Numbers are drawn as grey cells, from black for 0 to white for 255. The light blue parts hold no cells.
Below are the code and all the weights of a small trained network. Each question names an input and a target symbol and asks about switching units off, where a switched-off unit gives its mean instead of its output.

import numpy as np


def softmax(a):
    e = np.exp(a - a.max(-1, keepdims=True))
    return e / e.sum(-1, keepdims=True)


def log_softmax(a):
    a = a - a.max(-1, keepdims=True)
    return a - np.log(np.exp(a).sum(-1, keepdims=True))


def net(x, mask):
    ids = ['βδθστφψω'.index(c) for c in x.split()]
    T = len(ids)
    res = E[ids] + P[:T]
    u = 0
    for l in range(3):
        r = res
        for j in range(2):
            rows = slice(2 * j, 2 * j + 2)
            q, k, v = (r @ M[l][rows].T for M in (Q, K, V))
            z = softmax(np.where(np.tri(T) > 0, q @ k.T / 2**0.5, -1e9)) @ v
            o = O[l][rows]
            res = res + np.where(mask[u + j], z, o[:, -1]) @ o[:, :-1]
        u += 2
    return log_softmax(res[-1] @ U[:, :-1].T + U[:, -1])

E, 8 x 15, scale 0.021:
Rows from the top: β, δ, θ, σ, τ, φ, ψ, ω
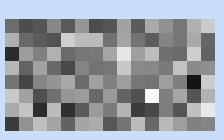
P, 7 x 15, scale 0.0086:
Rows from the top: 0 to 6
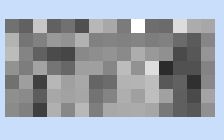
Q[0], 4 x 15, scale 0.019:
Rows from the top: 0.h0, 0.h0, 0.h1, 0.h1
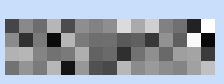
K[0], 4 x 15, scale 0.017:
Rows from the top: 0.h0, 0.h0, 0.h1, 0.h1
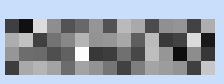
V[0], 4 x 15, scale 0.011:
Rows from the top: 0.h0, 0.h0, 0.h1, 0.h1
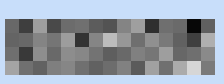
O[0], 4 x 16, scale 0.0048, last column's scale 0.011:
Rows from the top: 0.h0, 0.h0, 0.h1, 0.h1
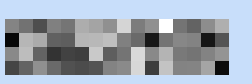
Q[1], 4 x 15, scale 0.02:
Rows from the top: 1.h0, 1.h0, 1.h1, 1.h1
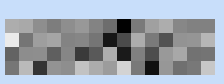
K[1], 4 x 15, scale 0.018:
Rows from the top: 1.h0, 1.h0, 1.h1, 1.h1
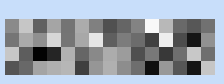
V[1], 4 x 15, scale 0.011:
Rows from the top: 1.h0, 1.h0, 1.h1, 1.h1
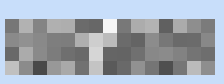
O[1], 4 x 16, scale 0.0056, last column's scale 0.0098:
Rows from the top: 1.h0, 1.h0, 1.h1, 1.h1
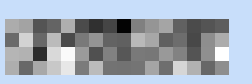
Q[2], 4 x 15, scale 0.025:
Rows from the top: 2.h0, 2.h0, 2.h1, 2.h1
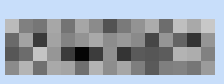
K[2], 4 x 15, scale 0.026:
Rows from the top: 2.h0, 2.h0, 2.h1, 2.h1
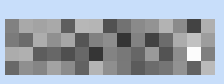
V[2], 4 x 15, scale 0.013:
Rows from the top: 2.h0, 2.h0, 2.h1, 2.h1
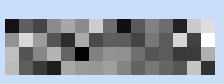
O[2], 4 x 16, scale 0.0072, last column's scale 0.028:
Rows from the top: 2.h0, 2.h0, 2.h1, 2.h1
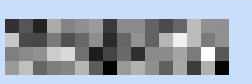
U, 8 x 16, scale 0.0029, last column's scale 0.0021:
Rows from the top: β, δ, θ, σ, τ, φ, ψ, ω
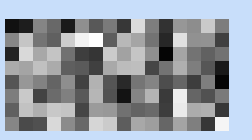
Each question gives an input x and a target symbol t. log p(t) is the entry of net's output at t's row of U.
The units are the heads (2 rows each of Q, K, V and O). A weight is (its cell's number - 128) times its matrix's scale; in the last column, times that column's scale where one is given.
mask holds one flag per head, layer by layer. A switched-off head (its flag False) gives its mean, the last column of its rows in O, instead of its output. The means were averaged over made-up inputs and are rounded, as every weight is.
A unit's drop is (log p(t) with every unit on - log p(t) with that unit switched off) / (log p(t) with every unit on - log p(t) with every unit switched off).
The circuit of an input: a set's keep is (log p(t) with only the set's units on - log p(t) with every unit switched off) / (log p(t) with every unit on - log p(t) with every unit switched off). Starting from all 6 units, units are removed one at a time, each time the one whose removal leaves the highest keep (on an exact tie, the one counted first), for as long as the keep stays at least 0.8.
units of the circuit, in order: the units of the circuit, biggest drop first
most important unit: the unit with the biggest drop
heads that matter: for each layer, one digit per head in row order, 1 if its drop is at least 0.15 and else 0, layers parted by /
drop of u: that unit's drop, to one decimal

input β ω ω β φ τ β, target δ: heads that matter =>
11 / 10 / 01
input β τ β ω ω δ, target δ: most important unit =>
0.h0
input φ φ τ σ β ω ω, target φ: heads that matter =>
10 / 10 / 11
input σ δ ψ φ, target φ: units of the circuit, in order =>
2.h1; 1.h0
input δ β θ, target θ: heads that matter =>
01 / 01 / 10
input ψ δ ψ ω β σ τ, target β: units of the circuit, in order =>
1.h1; 0.h1
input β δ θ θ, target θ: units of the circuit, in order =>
2.h0; 0.h1; 1.h0
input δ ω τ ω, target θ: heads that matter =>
10 / 01 / 10
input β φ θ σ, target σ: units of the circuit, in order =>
0.h1; 2.h0
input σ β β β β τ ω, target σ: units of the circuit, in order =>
2.h0; 0.h0; 1.h1
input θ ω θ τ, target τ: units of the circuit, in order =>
1.h0; 0.h0; 1.h1
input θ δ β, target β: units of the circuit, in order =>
0.h1; 1.h1
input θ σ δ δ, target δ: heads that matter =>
00 / 10 / 01
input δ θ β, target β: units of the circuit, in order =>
1.h1; 0.h1
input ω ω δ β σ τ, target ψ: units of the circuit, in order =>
2.h1
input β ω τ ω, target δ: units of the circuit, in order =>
0.h0; 2.h1; 1.h0
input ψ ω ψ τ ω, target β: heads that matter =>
11 / 01 / 10
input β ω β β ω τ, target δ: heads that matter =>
11 / 10 / 01
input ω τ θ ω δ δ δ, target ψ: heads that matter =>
00 / 00 / 01
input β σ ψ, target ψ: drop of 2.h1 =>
0.8
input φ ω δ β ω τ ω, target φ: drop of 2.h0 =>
0.3
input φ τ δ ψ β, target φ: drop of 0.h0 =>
1.0
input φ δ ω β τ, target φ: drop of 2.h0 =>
0.3
